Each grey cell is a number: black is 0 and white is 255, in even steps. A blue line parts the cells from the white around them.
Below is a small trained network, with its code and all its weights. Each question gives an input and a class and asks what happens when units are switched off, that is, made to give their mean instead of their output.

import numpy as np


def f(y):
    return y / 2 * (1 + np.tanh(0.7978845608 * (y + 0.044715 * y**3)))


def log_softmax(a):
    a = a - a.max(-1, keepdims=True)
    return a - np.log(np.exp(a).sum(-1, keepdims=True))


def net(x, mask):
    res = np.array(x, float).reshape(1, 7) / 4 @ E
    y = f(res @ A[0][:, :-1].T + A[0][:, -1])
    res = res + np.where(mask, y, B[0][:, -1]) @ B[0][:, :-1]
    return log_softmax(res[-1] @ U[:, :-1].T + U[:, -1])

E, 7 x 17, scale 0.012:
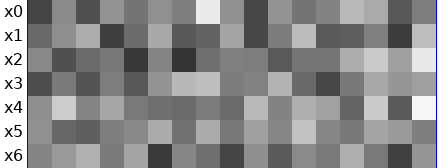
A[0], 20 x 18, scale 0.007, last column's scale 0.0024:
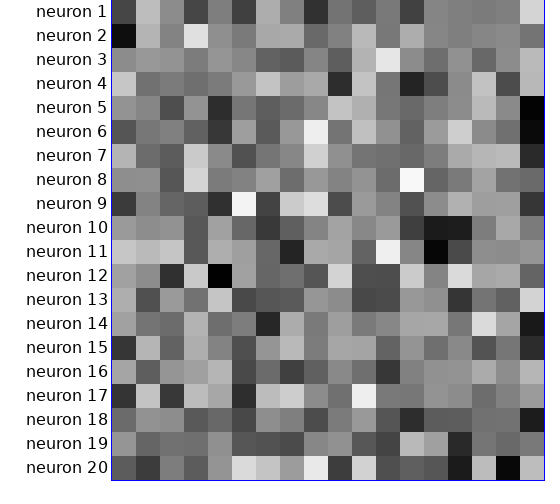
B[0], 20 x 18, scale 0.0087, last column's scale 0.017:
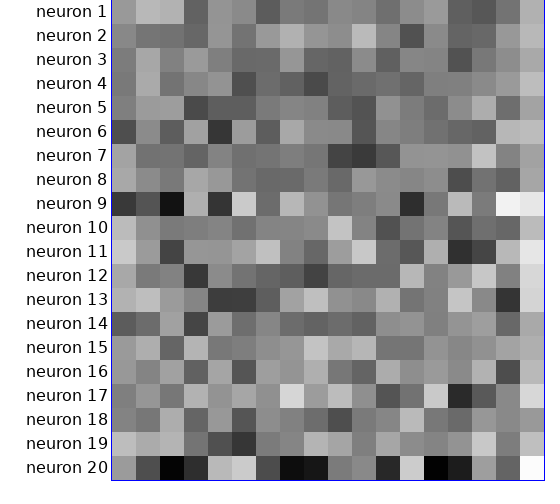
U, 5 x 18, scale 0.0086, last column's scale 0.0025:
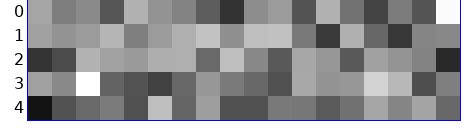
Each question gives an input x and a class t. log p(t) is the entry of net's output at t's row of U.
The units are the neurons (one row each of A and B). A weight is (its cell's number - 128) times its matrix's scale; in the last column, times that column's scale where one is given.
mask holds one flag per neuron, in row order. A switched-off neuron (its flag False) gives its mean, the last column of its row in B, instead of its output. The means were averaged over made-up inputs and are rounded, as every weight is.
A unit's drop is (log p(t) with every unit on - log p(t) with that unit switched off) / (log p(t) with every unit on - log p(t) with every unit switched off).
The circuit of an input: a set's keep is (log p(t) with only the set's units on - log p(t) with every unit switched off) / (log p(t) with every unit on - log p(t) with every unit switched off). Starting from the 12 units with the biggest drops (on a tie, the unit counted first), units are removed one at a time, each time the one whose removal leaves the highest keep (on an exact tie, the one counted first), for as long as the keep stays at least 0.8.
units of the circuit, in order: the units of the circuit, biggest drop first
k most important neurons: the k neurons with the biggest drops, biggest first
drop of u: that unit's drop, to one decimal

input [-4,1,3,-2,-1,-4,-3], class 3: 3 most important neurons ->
[neuron 20; neuron 17; neuron 9]
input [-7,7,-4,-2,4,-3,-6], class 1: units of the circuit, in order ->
[neuron 11]
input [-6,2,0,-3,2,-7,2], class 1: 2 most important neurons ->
[neuron 11; neuron 20]
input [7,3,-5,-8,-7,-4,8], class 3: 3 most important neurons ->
[neuron 13; neuron 19; neuron 11]
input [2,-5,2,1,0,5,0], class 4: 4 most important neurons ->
[neuron 13; neuron 20; neuron 19; neuron 16]
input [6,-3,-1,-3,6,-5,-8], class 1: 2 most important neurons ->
[neuron 20; neuron 17]
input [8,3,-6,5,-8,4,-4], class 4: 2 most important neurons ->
[neuron 9; neuron 6]
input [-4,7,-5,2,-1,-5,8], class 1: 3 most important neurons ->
[neuron 20; neuron 11; neuron 12]
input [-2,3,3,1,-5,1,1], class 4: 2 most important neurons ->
[neuron 11; neuron 12]
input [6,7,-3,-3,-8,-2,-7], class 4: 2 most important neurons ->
[neuron 9; neuron 6]
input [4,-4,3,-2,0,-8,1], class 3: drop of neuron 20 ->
0.2
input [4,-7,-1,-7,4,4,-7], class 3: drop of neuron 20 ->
1.2
